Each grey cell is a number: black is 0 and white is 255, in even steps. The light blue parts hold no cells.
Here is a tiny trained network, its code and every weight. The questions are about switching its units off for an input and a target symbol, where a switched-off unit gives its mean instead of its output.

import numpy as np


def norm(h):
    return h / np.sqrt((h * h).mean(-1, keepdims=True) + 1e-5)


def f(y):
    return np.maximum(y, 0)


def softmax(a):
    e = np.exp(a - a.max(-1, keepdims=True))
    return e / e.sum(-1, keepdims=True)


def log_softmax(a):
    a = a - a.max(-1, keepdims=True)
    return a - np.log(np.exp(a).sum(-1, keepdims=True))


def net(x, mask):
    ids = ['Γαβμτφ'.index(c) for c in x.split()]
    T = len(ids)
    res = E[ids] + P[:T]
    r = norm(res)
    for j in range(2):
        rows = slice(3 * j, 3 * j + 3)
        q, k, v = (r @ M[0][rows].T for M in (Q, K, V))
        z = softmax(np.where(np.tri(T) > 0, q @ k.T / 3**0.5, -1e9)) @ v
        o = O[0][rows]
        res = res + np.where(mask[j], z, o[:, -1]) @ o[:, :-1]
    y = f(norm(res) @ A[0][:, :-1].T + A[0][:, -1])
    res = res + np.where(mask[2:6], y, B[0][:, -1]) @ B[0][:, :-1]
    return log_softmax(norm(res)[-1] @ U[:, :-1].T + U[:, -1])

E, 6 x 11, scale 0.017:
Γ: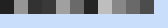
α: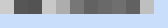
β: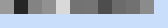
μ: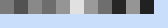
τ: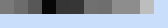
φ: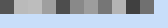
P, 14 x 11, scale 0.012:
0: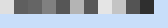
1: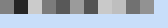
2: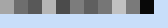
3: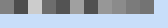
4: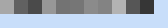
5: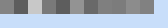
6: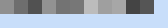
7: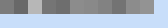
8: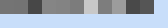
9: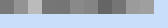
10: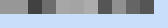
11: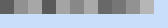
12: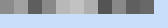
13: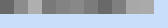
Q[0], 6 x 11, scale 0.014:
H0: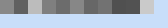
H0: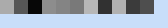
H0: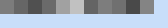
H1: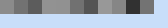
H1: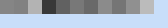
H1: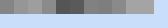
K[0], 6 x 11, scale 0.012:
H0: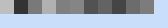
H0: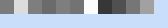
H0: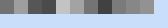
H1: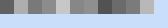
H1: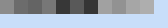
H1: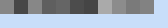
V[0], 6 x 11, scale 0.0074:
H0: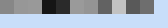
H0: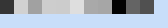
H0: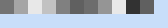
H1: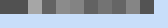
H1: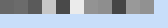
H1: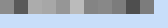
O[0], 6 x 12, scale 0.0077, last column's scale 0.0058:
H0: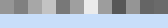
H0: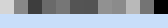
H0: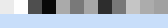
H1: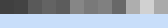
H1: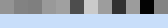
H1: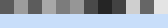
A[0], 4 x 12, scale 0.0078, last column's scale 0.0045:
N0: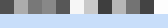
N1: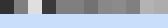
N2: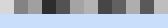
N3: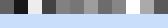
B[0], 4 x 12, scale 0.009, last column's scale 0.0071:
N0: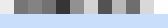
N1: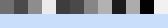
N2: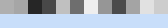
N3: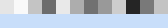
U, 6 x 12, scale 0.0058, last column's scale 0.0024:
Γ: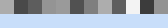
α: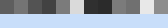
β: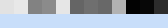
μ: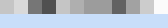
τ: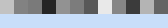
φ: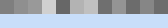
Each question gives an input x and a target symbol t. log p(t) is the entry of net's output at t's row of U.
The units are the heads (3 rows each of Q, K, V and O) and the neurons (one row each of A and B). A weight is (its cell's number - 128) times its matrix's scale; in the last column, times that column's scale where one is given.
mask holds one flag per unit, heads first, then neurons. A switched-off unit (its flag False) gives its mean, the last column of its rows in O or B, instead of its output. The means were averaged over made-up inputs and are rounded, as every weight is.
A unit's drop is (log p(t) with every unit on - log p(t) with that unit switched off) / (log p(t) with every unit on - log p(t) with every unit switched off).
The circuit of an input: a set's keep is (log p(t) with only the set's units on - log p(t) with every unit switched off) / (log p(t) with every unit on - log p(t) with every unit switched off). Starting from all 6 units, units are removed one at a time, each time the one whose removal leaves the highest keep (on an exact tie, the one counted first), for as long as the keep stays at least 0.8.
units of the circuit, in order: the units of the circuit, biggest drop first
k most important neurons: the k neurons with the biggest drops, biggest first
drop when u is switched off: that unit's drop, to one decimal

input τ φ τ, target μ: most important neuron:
[N2]
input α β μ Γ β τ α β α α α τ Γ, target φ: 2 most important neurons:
[N0, N3]
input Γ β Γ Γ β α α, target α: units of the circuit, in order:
[H0, N1, N3]
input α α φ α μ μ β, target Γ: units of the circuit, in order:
[H0, H1]
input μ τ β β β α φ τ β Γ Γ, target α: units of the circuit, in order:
[H1, N3]
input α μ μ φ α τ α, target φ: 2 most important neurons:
[N3, N2]
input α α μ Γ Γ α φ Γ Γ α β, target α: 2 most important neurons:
[N1, N3]
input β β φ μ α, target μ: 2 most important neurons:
[N2, N1]
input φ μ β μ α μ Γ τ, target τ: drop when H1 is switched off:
0.6
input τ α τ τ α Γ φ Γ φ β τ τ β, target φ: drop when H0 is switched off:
1.2
